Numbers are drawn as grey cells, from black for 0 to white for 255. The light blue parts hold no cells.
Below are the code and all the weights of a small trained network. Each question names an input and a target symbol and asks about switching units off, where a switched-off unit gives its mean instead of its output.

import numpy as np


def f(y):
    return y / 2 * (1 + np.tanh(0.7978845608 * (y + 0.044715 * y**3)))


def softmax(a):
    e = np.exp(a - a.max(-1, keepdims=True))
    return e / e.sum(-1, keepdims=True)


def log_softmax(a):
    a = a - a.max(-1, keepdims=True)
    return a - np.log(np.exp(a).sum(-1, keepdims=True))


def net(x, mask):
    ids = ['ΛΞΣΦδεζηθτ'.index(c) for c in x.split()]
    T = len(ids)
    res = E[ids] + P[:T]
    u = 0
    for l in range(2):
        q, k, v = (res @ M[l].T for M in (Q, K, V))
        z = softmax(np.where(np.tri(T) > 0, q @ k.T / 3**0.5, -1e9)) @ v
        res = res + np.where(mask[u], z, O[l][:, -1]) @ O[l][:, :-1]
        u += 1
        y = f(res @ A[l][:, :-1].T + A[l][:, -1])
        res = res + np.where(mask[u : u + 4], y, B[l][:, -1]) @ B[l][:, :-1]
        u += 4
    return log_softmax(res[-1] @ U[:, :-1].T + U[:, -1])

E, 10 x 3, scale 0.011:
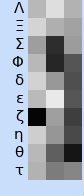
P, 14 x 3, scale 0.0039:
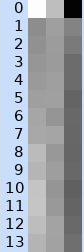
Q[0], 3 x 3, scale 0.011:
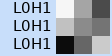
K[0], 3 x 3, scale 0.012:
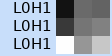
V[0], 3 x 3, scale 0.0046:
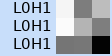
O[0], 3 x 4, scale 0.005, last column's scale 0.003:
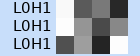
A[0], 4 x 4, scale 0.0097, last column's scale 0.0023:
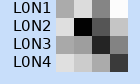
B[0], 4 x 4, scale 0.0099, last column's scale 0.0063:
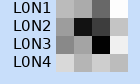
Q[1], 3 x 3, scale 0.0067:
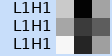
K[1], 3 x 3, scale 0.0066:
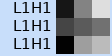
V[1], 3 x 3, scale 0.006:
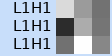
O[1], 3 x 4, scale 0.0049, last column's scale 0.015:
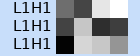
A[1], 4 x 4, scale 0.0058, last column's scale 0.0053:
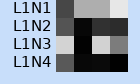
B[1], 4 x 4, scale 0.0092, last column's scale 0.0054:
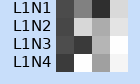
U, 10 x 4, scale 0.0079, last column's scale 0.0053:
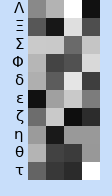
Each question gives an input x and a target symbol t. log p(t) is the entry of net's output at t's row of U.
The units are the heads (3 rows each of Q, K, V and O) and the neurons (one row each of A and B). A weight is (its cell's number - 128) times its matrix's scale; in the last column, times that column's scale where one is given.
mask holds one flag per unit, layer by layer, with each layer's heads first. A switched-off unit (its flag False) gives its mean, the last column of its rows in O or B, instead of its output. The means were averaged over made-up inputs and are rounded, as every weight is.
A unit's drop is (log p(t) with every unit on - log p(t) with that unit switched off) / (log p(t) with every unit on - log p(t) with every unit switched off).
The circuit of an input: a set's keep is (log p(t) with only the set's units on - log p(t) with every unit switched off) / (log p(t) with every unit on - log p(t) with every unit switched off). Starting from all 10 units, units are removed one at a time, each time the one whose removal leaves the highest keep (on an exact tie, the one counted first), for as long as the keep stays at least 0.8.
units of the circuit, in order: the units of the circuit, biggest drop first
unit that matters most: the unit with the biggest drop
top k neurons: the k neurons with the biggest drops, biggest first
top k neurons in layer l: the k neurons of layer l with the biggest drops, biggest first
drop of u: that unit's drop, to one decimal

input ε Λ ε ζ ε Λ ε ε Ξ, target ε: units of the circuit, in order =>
L0H1, L1H1, L0N2
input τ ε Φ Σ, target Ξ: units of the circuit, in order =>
L1N3, L0N3
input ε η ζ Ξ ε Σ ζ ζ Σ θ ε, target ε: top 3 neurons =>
L0N4, L0N3, L0N2
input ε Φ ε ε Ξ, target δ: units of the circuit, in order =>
L0H1, L0N4, L1N3, L1N4
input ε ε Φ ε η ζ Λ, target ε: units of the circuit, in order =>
L0H1, L1H1, L0N3
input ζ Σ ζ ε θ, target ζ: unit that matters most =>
L1H1
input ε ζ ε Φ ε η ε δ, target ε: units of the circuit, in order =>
L0H1, L1H1, L0N2
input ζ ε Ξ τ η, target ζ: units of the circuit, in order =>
L1H1, L0H1
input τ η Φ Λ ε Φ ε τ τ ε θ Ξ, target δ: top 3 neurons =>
L0N4, L1N3, L0N2
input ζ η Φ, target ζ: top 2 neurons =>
L1N3, L0N4
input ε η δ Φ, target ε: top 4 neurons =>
L1N4, L1N2, L0N2, L1N3
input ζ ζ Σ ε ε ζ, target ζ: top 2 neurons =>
L1N3, L1N1
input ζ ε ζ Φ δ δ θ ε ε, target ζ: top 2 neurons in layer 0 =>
L0N2, L0N1
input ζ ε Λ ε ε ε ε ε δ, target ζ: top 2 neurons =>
L0N2, L1N3
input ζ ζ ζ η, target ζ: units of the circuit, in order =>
L1H1
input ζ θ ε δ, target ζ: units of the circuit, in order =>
L1H1, L0H1
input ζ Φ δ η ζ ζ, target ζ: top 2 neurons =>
L1N3, L0N4
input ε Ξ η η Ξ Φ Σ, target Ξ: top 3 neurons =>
L1N3, L0N2, L0N3
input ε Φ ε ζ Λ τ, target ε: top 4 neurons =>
L0N2, L0N3, L0N1, L0N4
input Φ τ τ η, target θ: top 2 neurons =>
L0N2, L0N3
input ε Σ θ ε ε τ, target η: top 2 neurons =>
L1N3, L0N2
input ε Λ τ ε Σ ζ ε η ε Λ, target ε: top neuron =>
L1N1
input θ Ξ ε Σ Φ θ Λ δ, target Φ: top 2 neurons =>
L0N2, L0N4
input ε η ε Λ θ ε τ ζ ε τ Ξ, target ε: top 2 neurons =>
L0N2, L0N3
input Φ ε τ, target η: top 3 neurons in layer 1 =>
L1N3, L1N4, L1N2
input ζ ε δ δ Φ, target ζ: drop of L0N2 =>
0.2
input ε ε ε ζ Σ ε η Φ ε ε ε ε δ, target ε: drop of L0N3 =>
0.3
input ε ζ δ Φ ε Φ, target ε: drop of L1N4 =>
0.5
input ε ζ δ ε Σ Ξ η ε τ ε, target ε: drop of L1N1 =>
0.1
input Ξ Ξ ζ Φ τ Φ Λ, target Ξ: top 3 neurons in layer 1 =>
L1N3, L1N4, L1N2
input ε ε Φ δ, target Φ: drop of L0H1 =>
0.4
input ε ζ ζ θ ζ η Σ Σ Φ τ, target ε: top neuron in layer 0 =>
L0N2
